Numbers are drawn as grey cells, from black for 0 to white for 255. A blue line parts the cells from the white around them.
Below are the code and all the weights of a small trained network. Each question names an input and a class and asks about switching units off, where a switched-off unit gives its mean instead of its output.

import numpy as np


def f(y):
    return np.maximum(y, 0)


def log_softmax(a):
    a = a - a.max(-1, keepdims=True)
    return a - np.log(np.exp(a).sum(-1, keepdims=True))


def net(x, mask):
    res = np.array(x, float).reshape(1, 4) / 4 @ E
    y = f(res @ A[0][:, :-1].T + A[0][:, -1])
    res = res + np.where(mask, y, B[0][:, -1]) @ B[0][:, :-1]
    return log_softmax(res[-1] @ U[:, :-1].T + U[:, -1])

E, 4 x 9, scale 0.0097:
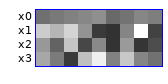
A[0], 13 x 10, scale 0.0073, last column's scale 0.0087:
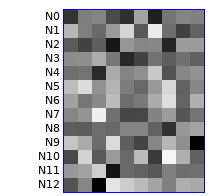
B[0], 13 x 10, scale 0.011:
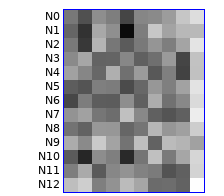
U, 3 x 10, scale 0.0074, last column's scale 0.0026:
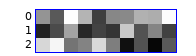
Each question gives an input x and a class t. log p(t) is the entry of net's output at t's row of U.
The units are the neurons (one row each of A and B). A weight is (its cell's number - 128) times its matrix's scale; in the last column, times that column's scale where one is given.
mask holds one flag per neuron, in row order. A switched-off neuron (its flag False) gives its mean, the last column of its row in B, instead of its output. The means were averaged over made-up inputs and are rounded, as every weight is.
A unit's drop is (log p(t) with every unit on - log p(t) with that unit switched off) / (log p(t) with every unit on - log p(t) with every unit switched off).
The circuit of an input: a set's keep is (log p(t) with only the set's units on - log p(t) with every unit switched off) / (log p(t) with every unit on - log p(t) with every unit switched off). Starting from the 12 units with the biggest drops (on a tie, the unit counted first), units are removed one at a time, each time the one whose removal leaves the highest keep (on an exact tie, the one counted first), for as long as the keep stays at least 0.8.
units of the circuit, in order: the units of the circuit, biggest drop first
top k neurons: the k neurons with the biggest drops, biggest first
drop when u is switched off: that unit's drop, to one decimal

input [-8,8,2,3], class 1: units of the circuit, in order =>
[N6]
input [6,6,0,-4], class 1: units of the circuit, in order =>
[N12; N6]
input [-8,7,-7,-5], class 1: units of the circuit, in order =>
[N6; N10]
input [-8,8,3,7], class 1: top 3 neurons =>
[N6; N5; N12]
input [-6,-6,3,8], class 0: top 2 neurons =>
[N1; N2]
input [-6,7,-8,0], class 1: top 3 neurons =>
[N6; N10; N5]
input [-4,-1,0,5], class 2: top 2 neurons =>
[N12; N10]
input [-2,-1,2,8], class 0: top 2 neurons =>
[N1; N7]
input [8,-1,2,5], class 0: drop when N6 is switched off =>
0.1
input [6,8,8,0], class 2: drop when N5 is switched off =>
0.0
